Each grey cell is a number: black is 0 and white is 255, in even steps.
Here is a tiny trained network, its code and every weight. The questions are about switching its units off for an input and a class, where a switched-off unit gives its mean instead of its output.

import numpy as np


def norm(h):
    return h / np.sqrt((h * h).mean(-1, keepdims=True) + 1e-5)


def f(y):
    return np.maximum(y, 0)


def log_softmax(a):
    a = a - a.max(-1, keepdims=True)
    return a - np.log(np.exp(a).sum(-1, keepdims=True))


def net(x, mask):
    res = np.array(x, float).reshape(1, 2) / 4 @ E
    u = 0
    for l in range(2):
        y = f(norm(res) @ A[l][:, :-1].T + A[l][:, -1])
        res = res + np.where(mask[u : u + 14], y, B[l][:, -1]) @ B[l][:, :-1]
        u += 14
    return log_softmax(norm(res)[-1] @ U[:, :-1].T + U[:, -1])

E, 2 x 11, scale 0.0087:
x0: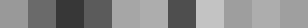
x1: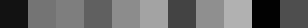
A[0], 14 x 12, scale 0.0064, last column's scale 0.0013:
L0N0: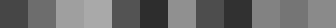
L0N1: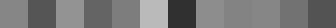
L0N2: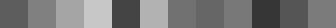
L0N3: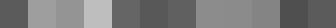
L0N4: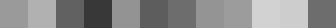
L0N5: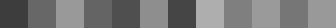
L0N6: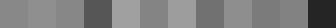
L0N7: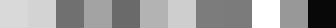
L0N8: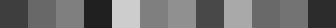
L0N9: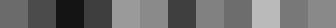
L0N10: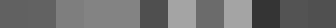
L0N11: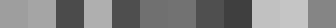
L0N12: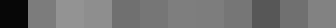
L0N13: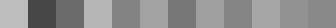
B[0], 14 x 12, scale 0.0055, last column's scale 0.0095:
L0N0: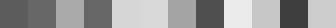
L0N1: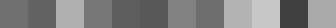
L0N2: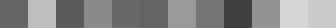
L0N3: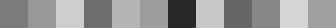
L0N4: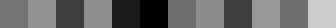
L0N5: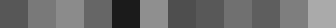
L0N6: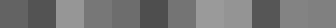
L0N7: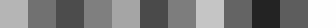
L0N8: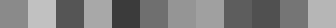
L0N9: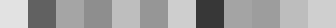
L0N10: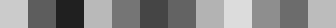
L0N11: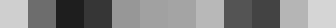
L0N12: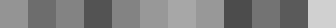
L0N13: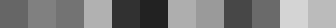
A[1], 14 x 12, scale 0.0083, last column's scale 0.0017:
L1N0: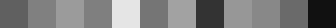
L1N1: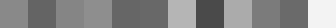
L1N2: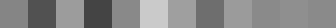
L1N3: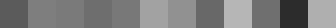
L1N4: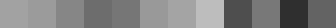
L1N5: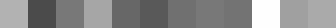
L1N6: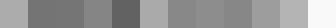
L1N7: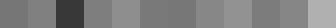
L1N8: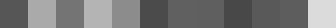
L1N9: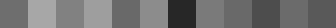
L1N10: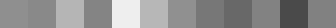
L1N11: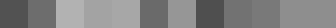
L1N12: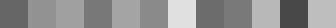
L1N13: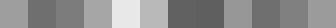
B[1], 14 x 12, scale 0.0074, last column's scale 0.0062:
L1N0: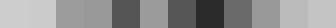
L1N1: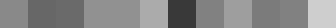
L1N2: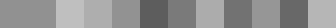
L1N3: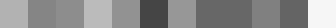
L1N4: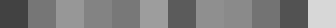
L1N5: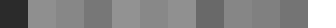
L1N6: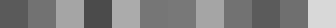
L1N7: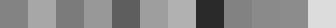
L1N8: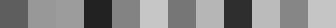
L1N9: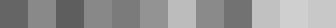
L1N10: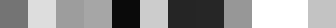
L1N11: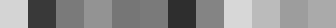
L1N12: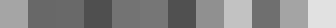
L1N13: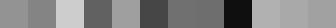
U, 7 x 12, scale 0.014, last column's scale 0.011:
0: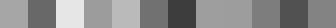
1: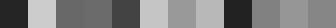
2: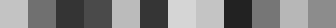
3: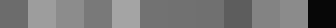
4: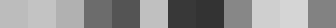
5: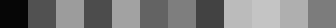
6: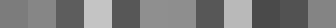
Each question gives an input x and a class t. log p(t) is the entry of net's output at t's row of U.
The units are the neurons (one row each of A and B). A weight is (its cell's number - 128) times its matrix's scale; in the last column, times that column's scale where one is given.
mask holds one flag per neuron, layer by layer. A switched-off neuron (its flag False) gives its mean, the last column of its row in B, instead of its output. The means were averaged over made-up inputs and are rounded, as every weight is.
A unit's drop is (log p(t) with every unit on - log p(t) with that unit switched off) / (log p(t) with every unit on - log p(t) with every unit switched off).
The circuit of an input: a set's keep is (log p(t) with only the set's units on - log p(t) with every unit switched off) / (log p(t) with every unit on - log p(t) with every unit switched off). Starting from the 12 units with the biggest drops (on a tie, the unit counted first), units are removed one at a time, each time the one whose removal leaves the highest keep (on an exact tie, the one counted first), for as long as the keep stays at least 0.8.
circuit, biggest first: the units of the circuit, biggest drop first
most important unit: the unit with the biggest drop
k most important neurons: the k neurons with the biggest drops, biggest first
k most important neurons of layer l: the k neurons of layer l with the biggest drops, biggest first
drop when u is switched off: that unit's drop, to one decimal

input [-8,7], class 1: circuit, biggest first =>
L1N8
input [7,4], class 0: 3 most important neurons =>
L0N9; L0N2; L1N2
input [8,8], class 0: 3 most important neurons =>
L0N4; L0N9; L0N13
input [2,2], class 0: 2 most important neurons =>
L0N9; L0N4
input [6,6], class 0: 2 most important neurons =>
L0N4; L0N9
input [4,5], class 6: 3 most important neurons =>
L0N8; L0N0; L0N5
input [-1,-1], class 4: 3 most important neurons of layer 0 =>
L0N0; L0N4; L0N10
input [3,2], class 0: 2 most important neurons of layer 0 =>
L0N9; L0N2
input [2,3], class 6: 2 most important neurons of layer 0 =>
L0N8; L0N0
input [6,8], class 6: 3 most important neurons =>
L0N8; L0N0; L0N1
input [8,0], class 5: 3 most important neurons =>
L1N5; L0N11; L0N7
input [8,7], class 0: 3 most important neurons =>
L0N4; L0N9; L1N10
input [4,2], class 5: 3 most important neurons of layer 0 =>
L0N0; L0N7; L0N9
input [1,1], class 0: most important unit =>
L0N4
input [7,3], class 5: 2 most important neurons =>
L0N9; L0N7
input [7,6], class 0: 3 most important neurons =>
L0N9; L0N4; L1N10
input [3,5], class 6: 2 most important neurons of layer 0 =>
L0N4; L0N9
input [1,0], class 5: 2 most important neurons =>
L0N9; L1N5
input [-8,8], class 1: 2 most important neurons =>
L1N8; L0N2
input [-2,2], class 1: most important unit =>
L0N2
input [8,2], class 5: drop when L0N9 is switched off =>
0.1
